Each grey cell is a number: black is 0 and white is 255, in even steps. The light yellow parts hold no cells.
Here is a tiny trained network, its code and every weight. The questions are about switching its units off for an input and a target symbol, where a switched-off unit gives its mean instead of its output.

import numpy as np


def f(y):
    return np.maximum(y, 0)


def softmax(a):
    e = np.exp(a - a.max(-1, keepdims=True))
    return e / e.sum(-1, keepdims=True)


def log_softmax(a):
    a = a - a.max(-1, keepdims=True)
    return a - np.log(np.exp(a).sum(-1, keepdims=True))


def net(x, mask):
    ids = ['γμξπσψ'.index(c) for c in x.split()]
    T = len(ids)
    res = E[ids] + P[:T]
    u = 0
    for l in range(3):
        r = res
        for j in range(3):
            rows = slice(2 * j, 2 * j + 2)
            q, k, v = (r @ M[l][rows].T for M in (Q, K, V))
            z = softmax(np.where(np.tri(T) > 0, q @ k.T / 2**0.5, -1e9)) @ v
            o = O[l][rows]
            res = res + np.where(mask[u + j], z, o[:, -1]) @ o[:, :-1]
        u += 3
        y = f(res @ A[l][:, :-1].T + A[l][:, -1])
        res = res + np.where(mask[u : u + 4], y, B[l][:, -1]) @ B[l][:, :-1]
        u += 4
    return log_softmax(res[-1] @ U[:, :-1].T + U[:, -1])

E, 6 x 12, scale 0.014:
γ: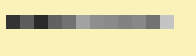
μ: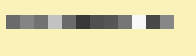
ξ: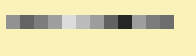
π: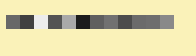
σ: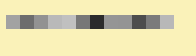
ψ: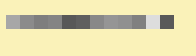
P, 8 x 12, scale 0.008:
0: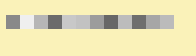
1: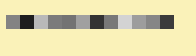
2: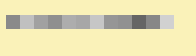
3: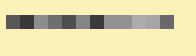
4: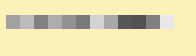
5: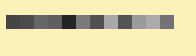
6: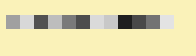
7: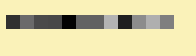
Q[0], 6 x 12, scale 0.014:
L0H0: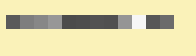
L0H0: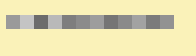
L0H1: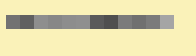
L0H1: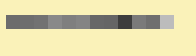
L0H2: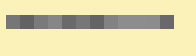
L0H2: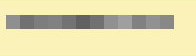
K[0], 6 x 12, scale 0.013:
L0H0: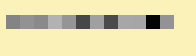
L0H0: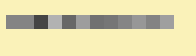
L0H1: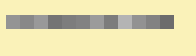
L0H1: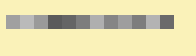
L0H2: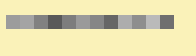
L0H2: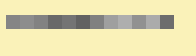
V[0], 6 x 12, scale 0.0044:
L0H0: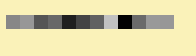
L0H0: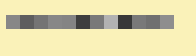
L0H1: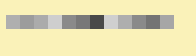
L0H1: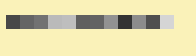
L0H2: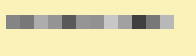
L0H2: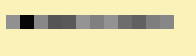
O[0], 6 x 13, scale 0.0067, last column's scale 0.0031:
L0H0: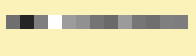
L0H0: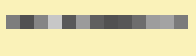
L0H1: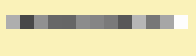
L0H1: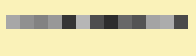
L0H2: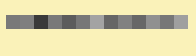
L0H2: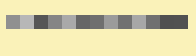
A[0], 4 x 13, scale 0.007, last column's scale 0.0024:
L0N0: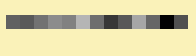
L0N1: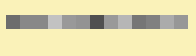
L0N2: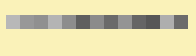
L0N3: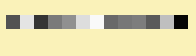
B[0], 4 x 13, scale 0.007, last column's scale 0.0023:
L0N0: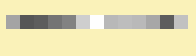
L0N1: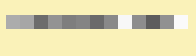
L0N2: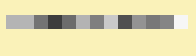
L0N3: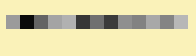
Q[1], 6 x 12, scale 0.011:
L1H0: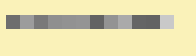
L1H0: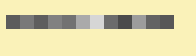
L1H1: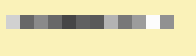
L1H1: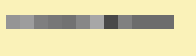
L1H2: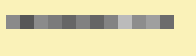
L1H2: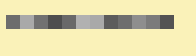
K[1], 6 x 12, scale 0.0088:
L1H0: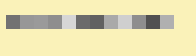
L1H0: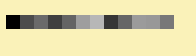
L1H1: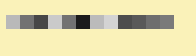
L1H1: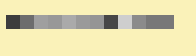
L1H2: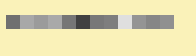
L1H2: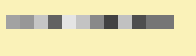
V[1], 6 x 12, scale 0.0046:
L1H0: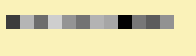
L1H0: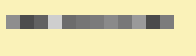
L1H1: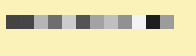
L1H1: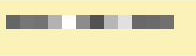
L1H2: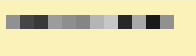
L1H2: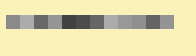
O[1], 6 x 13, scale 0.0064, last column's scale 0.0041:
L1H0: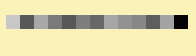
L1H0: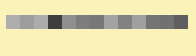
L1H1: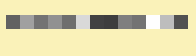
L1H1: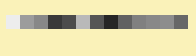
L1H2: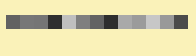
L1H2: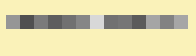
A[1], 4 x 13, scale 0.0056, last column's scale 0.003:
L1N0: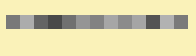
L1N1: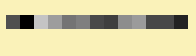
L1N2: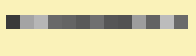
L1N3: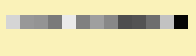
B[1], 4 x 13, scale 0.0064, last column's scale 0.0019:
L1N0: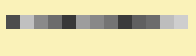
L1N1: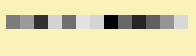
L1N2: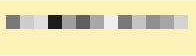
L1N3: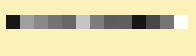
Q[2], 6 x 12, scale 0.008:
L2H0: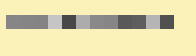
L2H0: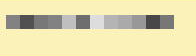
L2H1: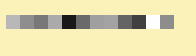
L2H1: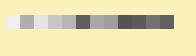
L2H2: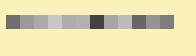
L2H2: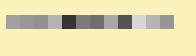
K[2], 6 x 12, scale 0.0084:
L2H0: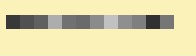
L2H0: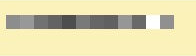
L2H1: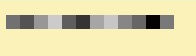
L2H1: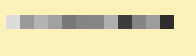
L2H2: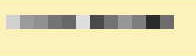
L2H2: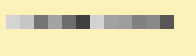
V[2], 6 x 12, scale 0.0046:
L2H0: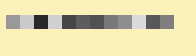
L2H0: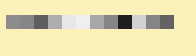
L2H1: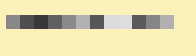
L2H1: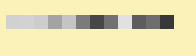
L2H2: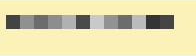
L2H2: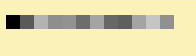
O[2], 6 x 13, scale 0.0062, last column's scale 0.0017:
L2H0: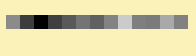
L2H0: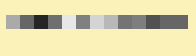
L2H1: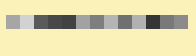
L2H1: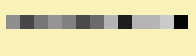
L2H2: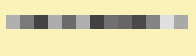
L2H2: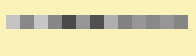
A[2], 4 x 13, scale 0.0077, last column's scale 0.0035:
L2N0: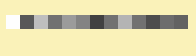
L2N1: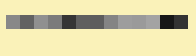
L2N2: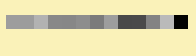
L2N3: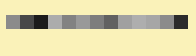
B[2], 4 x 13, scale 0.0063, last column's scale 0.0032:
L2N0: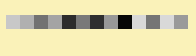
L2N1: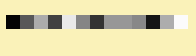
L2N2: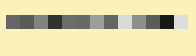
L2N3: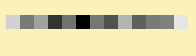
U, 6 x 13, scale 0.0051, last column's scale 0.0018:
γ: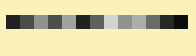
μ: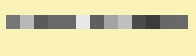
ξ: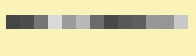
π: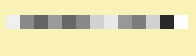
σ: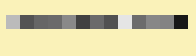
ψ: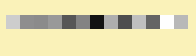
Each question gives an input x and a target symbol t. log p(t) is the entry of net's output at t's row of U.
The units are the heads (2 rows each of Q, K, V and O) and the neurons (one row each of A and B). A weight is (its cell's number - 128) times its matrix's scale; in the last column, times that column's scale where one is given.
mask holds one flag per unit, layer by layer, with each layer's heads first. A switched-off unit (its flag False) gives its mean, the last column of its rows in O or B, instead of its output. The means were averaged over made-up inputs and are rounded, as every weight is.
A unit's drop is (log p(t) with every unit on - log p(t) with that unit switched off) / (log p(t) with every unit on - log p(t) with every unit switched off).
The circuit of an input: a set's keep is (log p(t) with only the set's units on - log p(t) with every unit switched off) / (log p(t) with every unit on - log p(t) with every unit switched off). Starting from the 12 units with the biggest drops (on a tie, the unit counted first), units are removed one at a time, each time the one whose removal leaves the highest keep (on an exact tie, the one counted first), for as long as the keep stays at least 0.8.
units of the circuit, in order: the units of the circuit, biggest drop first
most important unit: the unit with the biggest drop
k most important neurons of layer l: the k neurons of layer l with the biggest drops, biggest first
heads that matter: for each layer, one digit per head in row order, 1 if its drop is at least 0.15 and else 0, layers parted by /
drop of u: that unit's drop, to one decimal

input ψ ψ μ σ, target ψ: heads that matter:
000 / 000 / 010
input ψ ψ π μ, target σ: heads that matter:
100 / 000 / 000
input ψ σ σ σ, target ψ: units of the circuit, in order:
(L2N0 L1H1)
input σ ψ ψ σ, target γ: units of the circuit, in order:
(L2H2 L0H1)
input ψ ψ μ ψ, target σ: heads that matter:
010 / 010 / 100
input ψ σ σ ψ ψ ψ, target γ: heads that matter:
000 / 010 / 000
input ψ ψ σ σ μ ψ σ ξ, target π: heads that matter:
000 / 000 / 000
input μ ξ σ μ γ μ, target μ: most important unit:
L2H1
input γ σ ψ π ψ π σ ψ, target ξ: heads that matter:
010 / 010 / 110
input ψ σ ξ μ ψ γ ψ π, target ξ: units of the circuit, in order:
(L0H0 L1N1)
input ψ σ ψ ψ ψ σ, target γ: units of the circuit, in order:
(L1H1 L0H1)
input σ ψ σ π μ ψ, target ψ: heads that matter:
010 / 011 / 010
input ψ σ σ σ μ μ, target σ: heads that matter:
100 / 001 / 000
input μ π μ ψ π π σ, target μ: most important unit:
L1N3
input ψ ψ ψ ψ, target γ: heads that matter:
000 / 000 / 000
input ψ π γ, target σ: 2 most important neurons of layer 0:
(L0N3 L0N2)
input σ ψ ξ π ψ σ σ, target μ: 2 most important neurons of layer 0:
(L0N2 L0N1)
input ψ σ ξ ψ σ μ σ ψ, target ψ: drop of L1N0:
0.0
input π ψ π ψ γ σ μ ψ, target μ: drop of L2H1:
1.0
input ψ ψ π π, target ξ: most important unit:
L1N1
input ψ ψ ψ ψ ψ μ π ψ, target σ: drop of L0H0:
0.2
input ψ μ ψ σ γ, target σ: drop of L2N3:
0.2
